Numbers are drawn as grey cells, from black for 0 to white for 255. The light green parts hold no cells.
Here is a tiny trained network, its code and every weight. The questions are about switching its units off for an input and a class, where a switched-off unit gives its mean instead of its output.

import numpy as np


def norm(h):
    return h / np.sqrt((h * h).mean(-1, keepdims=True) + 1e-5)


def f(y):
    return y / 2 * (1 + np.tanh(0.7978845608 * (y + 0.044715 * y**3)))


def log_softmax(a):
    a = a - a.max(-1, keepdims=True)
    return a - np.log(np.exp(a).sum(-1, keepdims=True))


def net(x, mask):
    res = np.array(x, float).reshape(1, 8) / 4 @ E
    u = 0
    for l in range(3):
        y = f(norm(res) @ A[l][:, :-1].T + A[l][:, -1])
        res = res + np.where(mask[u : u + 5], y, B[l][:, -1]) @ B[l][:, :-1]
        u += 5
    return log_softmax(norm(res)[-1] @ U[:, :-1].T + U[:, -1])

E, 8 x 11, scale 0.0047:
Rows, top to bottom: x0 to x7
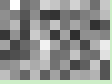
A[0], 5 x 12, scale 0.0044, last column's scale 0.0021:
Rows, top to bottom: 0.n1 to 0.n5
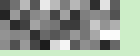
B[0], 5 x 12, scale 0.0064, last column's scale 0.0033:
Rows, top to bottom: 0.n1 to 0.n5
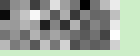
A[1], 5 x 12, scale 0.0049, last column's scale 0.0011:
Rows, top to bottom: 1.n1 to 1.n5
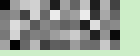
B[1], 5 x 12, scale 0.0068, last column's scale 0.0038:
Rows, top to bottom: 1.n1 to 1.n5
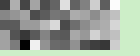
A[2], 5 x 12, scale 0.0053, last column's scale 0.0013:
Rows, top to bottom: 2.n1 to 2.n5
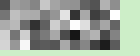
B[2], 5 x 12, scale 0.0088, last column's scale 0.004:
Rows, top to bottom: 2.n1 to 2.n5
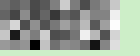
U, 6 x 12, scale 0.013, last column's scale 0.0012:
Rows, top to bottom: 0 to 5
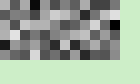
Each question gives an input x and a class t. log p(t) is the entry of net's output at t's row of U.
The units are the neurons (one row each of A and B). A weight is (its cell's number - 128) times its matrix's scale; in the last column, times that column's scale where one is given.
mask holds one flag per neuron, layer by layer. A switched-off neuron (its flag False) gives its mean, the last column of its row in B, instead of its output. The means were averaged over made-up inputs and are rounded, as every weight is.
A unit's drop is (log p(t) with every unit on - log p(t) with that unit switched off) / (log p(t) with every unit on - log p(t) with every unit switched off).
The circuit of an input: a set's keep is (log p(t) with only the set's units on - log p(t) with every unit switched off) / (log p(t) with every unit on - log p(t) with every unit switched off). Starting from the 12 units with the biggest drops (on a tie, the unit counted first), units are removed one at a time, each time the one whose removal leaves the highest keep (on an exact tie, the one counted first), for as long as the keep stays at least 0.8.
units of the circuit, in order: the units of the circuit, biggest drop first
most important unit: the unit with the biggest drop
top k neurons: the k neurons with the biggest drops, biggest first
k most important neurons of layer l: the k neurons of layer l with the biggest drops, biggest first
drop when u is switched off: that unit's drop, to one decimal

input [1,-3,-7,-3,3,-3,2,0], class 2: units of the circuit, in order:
1.n3
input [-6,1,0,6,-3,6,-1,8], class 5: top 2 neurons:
0.n3; 1.n5
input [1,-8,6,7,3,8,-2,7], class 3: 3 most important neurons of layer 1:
1.n2; 1.n3; 1.n4
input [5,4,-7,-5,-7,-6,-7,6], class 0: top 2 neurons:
0.n5; 2.n5
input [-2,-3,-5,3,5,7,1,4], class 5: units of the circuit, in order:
0.n3; 1.n5
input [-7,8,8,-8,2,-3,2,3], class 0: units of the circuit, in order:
0.n5; 2.n5
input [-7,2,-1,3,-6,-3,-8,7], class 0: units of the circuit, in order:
0.n5; 2.n5
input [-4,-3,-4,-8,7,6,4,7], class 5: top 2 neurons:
1.n5; 0.n5
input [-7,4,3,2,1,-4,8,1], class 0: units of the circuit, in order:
2.n5; 1.n1
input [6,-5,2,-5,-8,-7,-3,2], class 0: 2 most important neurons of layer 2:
2.n5; 2.n4
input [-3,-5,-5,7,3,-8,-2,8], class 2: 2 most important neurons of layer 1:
1.n3; 1.n2
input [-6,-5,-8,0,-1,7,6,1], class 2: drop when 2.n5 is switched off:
0.0
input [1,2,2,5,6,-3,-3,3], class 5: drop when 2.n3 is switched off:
0.1
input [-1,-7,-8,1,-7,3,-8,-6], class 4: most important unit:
1.n1
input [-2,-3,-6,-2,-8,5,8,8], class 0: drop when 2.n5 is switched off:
0.4
